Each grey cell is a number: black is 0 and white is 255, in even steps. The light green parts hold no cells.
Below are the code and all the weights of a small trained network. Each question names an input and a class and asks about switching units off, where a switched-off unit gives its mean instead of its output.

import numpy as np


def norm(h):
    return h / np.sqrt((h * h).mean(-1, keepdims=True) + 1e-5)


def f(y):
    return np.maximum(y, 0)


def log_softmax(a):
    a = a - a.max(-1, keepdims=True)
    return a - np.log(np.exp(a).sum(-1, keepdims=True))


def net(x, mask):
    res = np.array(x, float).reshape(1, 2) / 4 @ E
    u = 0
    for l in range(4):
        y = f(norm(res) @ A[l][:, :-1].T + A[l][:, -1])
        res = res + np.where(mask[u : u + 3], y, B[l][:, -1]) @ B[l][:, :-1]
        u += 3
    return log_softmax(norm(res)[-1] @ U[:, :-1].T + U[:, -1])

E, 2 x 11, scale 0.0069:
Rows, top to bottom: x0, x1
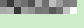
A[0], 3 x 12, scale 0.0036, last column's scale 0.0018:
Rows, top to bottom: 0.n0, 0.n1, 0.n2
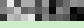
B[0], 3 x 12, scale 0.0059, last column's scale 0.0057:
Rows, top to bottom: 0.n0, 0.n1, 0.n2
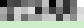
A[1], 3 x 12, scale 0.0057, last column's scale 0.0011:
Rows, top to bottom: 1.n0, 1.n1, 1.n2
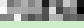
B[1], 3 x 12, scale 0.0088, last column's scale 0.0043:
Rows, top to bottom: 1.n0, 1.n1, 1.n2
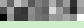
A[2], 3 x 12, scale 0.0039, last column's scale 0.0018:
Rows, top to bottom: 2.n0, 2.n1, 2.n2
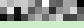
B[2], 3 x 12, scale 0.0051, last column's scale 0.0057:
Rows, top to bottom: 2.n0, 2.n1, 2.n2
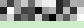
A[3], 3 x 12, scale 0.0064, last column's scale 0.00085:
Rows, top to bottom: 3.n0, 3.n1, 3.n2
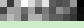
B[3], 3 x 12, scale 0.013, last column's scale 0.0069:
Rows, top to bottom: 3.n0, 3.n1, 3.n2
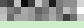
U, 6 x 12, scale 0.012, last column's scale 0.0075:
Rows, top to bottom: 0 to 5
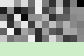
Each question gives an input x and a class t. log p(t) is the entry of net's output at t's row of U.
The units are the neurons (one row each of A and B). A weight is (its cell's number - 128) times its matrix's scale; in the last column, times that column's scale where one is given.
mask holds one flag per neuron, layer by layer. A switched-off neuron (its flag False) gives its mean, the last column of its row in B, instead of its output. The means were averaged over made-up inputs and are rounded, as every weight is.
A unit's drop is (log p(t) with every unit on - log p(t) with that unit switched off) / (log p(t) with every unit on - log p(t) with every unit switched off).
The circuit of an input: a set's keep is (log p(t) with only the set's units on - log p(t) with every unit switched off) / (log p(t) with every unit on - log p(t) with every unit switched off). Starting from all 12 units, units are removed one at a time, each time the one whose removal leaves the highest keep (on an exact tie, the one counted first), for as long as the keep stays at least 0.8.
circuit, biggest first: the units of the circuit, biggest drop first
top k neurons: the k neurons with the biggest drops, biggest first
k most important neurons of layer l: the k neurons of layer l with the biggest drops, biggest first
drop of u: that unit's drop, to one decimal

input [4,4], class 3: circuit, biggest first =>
0.n0
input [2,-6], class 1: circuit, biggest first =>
1.n2, 2.n2
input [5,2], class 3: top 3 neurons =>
0.n0, 1.n2, 1.n0
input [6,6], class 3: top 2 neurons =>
0.n0, 1.n0
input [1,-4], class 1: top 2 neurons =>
1.n2, 0.n0
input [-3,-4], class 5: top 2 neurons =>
0.n0, 1.n1
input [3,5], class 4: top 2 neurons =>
0.n2, 3.n0
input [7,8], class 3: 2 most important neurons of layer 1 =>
1.n0, 1.n2
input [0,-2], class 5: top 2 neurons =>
0.n0, 0.n1
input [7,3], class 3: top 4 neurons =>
0.n0, 1.n2, 1.n0, 3.n0
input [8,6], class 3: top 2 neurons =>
0.n0, 1.n0
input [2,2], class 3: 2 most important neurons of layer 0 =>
0.n0, 0.n1
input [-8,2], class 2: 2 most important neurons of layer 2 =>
2.n0, 2.n2
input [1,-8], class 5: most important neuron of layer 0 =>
0.n1
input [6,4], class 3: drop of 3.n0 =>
0.1
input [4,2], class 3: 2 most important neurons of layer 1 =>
1.n2, 1.n0
